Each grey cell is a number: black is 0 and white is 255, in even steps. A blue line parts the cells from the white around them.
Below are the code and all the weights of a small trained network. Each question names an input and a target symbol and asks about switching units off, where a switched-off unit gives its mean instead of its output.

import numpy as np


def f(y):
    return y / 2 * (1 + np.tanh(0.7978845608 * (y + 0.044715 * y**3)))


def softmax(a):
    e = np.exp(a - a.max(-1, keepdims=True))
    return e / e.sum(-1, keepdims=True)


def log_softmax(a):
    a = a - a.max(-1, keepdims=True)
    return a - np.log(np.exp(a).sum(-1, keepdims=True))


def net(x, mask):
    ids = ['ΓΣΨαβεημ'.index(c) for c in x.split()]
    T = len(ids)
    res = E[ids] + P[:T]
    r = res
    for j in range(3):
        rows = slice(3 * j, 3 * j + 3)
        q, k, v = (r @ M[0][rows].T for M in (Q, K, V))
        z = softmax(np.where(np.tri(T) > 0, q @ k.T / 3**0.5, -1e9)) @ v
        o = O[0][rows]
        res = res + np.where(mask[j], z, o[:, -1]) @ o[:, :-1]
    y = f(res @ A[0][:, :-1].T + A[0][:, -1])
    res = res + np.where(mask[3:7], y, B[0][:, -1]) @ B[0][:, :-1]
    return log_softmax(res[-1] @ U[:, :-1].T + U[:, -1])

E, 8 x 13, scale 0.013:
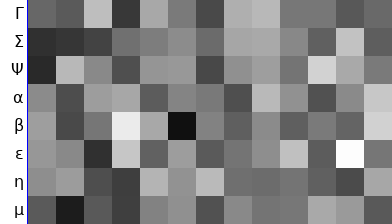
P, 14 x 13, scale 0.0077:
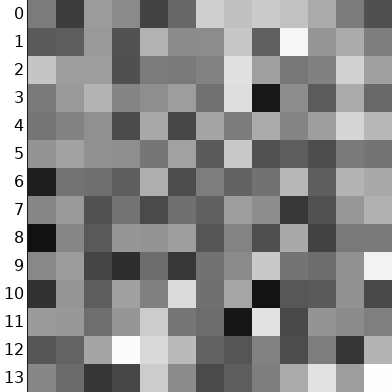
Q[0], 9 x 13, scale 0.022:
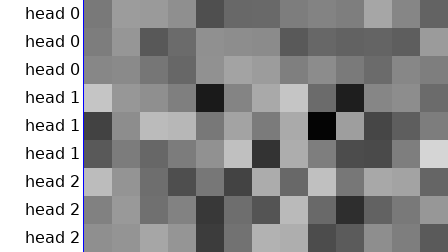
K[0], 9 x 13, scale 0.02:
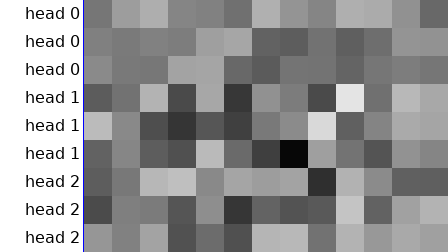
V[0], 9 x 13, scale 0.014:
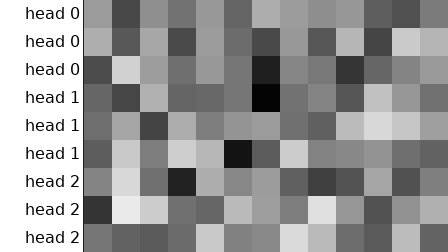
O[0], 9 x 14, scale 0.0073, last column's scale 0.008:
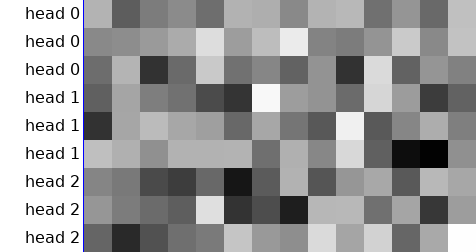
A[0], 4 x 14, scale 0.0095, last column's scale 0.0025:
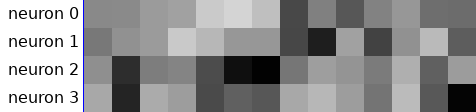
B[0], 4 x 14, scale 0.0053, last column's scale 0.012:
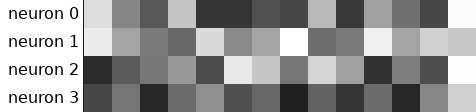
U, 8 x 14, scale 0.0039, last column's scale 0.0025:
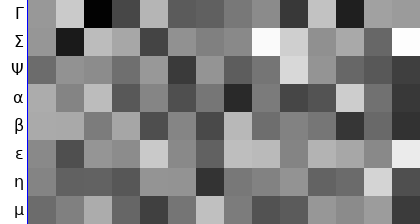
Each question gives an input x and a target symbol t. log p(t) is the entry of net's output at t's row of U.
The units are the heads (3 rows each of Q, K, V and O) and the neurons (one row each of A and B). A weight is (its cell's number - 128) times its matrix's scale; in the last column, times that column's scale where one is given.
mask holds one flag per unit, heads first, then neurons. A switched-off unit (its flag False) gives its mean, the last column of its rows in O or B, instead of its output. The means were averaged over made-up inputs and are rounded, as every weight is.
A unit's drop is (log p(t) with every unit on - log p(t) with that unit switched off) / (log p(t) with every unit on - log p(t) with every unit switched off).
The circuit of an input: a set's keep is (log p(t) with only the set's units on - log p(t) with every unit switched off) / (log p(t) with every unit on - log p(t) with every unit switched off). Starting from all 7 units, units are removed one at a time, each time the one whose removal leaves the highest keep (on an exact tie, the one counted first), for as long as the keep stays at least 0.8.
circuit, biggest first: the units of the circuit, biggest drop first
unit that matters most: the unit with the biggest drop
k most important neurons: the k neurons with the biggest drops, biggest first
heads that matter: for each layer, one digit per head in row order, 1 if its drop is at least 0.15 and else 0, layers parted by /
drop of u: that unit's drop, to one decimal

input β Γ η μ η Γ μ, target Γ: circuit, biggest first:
[head 1]
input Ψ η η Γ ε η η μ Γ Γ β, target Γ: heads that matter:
110
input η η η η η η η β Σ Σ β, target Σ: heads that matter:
001
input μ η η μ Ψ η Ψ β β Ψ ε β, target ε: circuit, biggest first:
[neuron 1; head 1]
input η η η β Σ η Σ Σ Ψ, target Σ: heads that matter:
001
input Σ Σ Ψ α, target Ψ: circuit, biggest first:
[head 1; neuron 3; head 2]
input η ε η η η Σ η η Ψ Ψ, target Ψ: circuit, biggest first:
[head 1; head 2]
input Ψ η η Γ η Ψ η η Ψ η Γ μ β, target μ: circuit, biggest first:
[head 1; head 2]
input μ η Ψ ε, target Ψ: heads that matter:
010
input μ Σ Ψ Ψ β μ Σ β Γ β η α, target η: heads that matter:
011
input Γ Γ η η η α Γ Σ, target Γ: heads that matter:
110
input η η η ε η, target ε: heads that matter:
110
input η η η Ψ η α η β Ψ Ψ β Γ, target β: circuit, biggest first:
[head 2; head 1]
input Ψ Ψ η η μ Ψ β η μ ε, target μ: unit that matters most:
head 1
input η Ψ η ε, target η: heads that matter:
010
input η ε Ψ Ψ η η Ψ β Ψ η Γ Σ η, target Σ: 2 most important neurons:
[neuron 3; neuron 1]
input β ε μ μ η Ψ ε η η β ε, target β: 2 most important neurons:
[neuron 0; neuron 2]
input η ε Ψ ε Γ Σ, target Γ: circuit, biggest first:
[neuron 3; head 1]
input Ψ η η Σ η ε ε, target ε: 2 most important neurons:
[neuron 1; neuron 2]
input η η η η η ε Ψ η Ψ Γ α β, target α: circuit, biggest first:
[head 2; head 1]
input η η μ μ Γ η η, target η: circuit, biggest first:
[head 1]
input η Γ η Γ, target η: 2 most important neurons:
[neuron 3; neuron 0]
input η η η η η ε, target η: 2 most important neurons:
[neuron 3; neuron 0]
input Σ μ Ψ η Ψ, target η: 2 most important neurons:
[neuron 0; neuron 1]
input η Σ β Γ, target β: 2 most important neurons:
[neuron 3; neuron 2]
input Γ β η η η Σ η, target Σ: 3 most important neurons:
[neuron 3; neuron 1; neuron 0]
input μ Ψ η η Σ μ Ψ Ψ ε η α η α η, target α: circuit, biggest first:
[head 2]
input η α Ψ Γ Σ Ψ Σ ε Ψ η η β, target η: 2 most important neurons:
[neuron 2; neuron 0]
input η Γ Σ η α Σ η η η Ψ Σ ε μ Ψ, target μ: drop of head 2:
0.4
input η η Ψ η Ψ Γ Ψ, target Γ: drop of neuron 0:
-0.1
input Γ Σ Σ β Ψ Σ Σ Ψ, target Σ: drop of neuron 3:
0.2
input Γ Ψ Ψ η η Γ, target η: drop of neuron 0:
0.1
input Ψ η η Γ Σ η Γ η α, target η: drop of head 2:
0.1
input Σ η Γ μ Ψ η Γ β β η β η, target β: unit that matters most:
head 2
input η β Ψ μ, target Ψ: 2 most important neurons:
[neuron 3; neuron 0]
